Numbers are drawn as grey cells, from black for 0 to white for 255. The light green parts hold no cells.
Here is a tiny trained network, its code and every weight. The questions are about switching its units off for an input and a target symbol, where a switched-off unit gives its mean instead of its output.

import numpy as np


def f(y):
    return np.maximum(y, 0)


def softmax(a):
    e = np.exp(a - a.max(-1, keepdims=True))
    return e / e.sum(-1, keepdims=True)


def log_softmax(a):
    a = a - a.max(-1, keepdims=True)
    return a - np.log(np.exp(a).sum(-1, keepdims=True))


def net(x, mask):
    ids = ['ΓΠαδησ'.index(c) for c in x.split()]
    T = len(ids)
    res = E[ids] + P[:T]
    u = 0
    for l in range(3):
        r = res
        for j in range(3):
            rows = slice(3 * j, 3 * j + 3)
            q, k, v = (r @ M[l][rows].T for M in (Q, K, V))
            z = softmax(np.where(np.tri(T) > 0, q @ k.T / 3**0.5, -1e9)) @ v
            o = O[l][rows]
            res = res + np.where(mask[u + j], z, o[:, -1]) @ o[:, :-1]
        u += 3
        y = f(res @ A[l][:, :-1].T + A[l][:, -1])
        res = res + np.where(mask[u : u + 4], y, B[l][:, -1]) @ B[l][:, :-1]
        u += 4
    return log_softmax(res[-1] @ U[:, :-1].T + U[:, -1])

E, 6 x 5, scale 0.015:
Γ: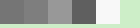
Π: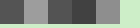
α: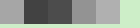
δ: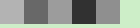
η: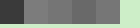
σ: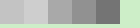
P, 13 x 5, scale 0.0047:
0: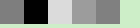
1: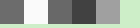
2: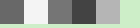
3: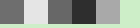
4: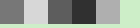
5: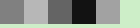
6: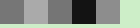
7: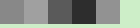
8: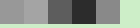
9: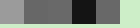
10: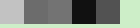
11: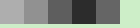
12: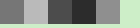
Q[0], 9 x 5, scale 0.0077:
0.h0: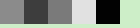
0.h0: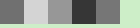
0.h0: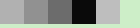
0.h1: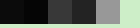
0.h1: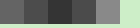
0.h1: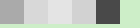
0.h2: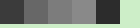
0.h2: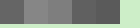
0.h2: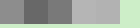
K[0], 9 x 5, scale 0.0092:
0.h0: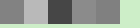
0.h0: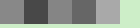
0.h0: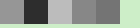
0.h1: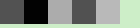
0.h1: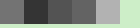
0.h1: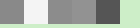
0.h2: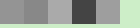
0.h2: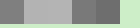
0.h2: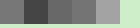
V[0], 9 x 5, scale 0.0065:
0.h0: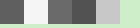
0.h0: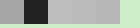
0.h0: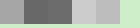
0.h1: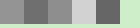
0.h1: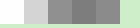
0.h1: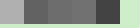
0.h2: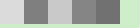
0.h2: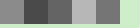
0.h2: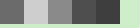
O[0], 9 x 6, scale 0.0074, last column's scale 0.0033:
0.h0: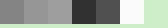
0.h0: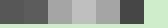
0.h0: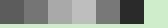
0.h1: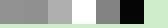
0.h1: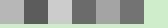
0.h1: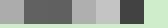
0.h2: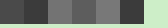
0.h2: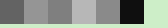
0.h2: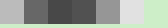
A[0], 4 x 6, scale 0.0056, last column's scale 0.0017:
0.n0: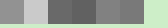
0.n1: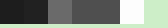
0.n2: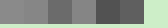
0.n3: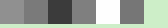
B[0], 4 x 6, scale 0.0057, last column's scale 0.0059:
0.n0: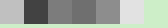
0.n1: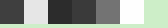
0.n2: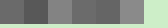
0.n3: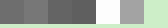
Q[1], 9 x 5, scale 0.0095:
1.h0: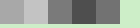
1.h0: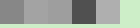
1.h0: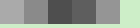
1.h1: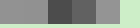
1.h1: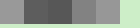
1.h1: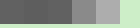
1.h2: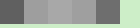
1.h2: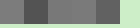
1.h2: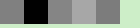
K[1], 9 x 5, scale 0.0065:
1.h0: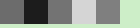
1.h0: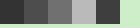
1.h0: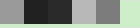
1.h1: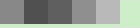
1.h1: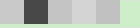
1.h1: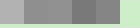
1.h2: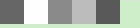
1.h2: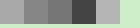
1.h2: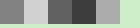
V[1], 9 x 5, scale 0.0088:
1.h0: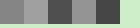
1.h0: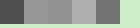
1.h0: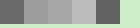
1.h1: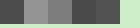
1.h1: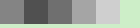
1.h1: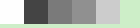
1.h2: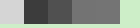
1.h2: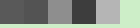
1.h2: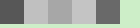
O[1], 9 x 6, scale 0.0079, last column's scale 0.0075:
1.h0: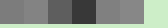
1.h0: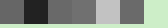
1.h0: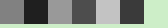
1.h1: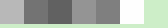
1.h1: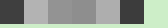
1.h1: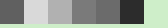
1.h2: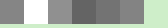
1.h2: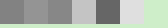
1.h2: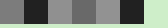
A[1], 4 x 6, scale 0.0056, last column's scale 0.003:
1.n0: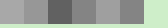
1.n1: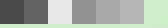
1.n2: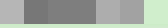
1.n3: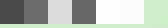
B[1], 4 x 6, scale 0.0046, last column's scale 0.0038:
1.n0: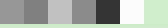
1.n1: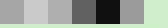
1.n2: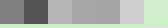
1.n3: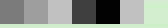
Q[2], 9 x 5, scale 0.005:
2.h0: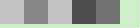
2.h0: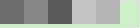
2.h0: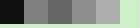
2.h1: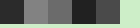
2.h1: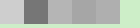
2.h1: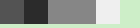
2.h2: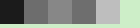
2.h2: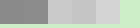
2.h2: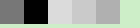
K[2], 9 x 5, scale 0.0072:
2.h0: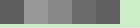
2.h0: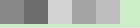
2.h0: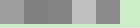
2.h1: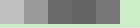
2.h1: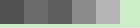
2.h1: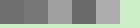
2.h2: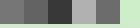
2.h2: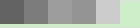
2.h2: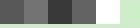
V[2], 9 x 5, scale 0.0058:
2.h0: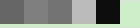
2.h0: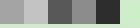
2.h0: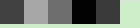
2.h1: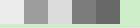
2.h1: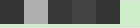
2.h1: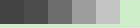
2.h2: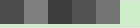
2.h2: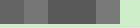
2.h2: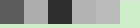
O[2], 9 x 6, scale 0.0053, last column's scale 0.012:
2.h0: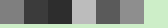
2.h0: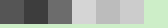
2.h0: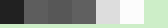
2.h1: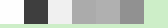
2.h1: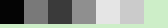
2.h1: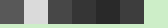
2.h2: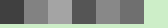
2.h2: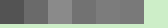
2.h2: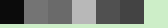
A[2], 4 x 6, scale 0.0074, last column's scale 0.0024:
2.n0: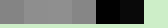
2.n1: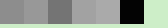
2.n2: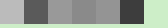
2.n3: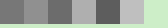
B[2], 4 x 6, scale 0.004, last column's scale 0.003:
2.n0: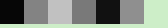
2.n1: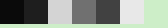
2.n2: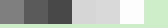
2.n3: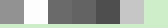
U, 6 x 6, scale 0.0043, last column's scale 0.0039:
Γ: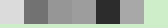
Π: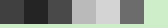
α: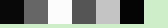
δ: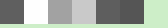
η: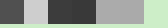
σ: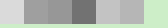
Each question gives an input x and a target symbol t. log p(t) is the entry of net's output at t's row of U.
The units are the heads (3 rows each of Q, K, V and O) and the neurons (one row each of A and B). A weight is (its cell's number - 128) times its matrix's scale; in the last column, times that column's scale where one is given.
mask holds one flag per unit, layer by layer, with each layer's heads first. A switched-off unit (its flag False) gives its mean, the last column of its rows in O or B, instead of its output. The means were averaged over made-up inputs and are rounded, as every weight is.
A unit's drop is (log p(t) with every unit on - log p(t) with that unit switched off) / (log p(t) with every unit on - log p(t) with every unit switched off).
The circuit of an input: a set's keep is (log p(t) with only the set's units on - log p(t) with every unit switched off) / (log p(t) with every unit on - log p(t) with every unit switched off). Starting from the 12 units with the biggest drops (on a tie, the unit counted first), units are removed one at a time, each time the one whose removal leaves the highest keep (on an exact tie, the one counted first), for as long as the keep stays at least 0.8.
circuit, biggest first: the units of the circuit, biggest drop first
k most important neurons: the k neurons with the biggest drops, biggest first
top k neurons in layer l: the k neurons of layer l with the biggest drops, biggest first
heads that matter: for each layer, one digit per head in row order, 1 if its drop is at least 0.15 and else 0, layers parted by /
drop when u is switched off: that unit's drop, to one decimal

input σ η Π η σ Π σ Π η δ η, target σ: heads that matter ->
110 / 110 / 011
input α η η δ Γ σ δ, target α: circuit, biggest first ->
[1.h1; 0.h0; 1.h0; 0.h1]
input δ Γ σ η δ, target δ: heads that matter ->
100 / 111 / 000
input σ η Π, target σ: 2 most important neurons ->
[1.n1; 1.n3]
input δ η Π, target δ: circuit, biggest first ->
[1.h0; 1.h2]
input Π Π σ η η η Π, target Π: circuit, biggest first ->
[2.h0; 2.h1; 1.h0]
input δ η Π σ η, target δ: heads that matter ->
110 / 111 / 000
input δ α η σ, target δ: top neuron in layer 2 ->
[2.n3]
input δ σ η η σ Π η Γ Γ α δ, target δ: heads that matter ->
100 / 111 / 000
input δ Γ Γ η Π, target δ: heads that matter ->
100 / 101 / 000
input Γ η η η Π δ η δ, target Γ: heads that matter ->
101 / 111 / 110
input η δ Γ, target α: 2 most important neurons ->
[0.n3; 1.n3]
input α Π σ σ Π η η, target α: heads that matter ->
111 / 111 / 000
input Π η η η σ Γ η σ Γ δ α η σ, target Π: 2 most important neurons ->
[0.n1; 2.n1]
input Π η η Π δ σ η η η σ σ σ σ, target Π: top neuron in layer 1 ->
[1.n2]
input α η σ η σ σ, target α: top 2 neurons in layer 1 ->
[1.n3; 1.n2]
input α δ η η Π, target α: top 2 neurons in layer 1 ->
[1.n3; 1.n1]
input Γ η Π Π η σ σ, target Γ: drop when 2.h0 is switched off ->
0.5
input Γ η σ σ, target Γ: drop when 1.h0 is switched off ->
0.2
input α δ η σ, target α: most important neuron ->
[1.n3]
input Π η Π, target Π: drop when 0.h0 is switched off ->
0.1
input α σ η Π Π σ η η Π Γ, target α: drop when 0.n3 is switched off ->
0.1
